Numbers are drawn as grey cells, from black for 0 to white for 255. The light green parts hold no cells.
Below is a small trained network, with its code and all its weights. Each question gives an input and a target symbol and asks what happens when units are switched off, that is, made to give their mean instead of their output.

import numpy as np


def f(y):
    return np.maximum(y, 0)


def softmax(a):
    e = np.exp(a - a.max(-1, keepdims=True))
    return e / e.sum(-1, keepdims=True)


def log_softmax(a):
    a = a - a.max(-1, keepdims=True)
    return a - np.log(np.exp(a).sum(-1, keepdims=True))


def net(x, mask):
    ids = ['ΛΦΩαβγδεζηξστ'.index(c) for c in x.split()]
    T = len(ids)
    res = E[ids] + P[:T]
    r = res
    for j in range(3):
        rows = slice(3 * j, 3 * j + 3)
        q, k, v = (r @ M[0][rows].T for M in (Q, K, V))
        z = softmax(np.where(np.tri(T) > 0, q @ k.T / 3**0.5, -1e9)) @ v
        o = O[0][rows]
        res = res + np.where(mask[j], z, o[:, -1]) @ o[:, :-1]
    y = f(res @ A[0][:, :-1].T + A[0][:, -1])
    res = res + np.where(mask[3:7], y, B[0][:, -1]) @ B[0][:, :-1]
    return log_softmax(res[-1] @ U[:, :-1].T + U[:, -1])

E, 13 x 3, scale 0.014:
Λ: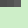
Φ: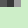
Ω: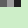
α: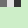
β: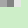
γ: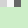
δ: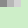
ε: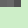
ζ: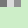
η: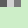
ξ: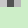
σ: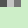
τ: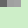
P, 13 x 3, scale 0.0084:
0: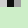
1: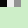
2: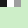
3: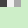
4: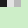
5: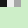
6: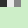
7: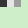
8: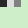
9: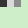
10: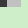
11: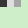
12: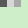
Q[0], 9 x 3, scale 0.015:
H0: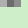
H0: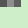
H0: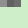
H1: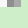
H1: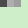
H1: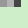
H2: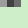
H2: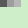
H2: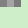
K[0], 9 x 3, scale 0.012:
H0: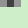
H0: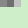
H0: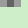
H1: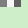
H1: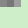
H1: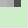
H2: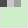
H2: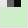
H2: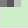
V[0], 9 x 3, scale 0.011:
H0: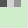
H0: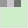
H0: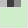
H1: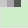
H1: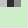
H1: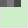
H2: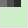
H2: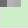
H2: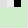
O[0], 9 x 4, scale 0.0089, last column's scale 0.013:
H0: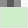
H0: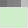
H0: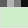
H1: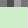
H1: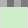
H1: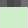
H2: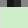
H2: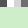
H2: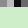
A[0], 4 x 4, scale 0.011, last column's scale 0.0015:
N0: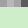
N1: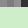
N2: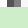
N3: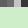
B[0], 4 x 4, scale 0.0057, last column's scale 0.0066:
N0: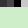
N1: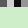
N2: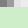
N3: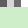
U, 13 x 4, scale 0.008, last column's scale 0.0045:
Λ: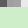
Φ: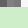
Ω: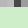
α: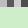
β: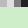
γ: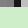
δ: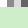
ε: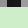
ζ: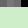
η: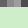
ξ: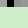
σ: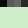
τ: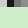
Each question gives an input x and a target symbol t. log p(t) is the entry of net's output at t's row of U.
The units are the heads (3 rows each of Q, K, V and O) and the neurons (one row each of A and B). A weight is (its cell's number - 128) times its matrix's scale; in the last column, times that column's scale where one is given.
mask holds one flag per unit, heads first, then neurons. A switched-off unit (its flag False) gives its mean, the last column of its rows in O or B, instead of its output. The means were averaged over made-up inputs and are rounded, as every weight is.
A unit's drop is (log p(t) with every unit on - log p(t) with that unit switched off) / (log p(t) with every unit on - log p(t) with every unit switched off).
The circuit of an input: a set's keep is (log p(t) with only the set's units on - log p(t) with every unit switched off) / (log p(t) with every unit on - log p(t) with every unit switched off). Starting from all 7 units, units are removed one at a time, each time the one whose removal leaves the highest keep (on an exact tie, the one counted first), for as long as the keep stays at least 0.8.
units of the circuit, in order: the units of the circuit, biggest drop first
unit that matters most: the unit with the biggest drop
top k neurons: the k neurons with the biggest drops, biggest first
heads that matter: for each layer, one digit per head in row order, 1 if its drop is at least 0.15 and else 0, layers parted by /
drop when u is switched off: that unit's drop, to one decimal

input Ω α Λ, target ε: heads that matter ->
001
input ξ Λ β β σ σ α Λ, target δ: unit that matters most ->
H1
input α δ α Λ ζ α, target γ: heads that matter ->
001
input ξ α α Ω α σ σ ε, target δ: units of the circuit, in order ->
H1, N2
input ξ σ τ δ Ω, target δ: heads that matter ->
010
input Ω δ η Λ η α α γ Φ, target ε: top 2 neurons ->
N2, N3
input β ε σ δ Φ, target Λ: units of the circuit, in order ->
H2, N3
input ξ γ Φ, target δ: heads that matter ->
010
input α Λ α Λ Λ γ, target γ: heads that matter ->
011
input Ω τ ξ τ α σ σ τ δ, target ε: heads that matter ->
011
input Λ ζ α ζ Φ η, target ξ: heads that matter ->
001
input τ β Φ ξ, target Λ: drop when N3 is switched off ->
0.1
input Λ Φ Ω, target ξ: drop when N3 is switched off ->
0.1
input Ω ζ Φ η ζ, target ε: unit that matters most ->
H2
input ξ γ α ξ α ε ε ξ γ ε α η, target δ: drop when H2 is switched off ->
0.2
